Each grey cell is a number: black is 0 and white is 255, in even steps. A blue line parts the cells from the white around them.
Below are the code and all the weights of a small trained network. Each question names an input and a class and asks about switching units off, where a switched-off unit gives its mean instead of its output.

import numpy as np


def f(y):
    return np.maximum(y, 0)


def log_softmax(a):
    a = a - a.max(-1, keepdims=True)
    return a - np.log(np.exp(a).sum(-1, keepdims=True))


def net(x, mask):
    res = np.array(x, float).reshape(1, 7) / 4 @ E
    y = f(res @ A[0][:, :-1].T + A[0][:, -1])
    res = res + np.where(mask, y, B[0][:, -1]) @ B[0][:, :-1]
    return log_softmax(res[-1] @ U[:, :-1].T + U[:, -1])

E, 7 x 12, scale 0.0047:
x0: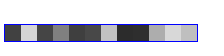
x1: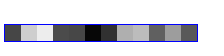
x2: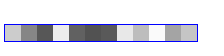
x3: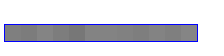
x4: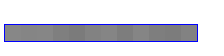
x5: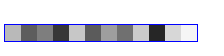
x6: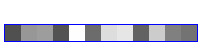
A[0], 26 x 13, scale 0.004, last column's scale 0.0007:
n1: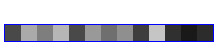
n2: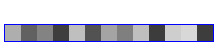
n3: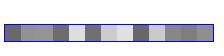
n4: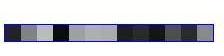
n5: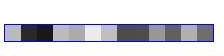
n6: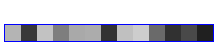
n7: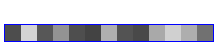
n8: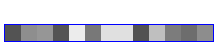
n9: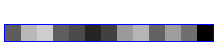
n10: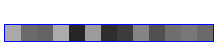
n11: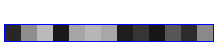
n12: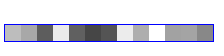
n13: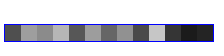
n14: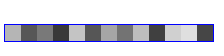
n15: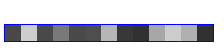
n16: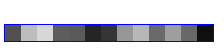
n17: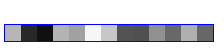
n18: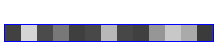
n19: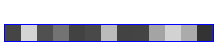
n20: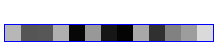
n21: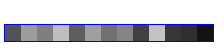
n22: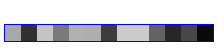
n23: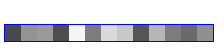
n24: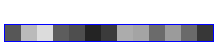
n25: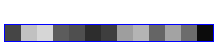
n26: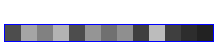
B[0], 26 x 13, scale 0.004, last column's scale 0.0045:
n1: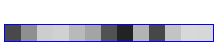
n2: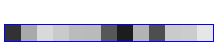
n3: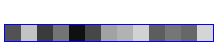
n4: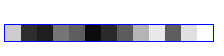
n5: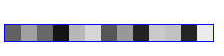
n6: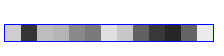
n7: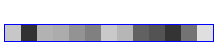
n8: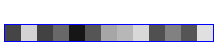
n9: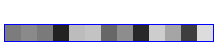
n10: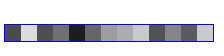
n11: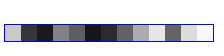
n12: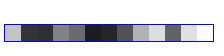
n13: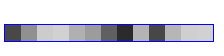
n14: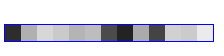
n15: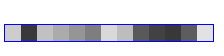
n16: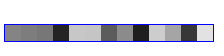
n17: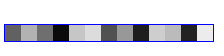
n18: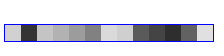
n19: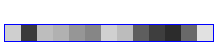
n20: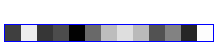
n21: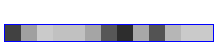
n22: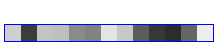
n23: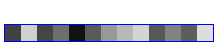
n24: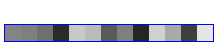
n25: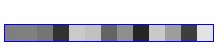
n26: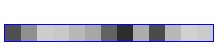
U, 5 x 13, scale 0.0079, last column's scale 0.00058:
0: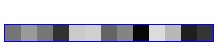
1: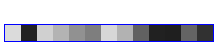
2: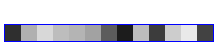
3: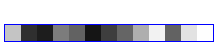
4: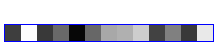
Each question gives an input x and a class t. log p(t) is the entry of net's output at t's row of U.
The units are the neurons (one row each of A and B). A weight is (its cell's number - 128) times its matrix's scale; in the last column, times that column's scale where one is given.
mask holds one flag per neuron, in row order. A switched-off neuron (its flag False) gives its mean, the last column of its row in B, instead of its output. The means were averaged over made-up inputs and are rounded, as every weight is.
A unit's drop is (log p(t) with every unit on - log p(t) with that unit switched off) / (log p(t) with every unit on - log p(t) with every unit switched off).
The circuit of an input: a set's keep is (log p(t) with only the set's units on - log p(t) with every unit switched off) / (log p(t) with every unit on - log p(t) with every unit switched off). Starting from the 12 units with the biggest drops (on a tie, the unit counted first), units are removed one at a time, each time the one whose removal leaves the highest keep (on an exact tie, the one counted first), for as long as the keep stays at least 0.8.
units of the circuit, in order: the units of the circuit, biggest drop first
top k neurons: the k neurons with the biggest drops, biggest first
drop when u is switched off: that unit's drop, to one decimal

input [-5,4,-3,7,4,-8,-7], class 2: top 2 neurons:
n1, n13
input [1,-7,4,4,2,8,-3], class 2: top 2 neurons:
n14, n2
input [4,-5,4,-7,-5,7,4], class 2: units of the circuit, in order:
n14
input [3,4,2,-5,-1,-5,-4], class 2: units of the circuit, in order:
n1, n26
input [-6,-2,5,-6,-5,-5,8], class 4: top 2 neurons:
n8, n3
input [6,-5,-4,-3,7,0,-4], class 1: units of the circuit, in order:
n15, n18
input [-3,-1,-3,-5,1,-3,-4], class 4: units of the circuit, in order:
n20, n10
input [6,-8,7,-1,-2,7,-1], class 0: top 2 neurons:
n17, n5
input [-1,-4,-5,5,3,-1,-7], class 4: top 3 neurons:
n20, n10, n12
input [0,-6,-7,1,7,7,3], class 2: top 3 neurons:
n14, n2, n12
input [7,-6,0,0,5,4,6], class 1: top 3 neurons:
n15, n19, n18
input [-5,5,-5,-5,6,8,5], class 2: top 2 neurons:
n2, n14
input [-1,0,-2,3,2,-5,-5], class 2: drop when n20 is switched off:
-0.2
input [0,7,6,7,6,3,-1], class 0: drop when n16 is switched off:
0.1
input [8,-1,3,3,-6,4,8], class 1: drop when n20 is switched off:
0.1
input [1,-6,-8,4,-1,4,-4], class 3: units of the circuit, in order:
n4
